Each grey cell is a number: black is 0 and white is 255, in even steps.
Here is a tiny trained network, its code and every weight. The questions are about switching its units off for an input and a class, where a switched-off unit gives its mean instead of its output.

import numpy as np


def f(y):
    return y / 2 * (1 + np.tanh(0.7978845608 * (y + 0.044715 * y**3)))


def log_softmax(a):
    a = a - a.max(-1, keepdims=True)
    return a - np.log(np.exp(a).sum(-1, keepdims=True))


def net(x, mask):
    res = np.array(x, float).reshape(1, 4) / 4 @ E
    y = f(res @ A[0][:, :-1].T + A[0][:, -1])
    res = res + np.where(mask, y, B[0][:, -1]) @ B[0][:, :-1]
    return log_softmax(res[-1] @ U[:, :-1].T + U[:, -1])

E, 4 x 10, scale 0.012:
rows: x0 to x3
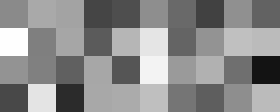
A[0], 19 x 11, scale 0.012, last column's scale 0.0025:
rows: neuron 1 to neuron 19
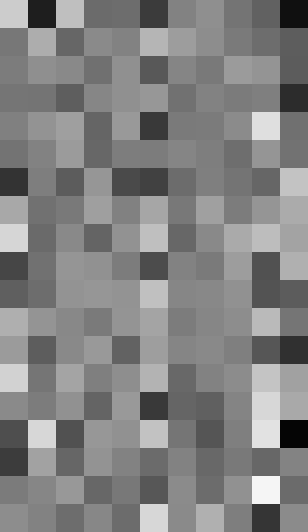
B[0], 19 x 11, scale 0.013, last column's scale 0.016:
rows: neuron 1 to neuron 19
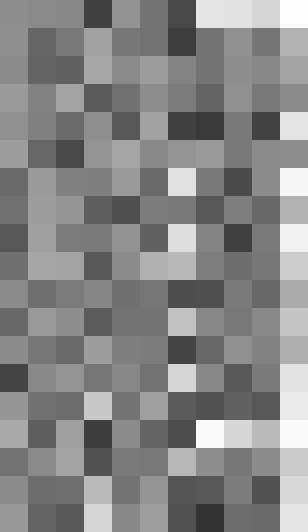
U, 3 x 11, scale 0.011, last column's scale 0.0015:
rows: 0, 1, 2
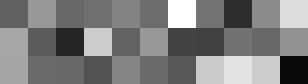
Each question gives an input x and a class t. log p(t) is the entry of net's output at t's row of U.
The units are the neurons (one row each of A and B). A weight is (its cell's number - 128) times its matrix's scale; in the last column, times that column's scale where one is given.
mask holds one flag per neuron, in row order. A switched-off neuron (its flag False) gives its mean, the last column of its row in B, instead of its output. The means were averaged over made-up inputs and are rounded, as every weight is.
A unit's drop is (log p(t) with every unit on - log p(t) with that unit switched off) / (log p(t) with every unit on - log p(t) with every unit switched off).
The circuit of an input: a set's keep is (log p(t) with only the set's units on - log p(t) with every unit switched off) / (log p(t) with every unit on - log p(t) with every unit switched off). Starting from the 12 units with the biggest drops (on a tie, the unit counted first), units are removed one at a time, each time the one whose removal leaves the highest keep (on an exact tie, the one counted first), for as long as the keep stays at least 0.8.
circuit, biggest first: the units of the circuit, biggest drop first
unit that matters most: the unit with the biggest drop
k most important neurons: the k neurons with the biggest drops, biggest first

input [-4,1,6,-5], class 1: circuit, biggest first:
neuron 19
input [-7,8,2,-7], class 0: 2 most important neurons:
neuron 9; neuron 14
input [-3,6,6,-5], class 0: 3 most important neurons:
neuron 9; neuron 14; neuron 5
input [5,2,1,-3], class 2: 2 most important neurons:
neuron 7; neuron 1
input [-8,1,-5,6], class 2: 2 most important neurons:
neuron 16; neuron 19
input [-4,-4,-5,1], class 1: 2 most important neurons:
neuron 9; neuron 5
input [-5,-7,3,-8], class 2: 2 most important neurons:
neuron 1; neuron 9
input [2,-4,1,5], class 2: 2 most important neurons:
neuron 16; neuron 9
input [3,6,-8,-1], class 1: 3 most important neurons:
neuron 5; neuron 15; neuron 18
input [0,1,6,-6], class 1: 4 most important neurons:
neuron 19; neuron 16; neuron 13; neuron 11
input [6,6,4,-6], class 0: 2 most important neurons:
neuron 9; neuron 16
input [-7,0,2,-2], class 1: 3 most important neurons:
neuron 16; neuron 1; neuron 17
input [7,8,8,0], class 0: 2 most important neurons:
neuron 9; neuron 14
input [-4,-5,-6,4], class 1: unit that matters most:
neuron 5
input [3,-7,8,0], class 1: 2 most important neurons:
neuron 19; neuron 9
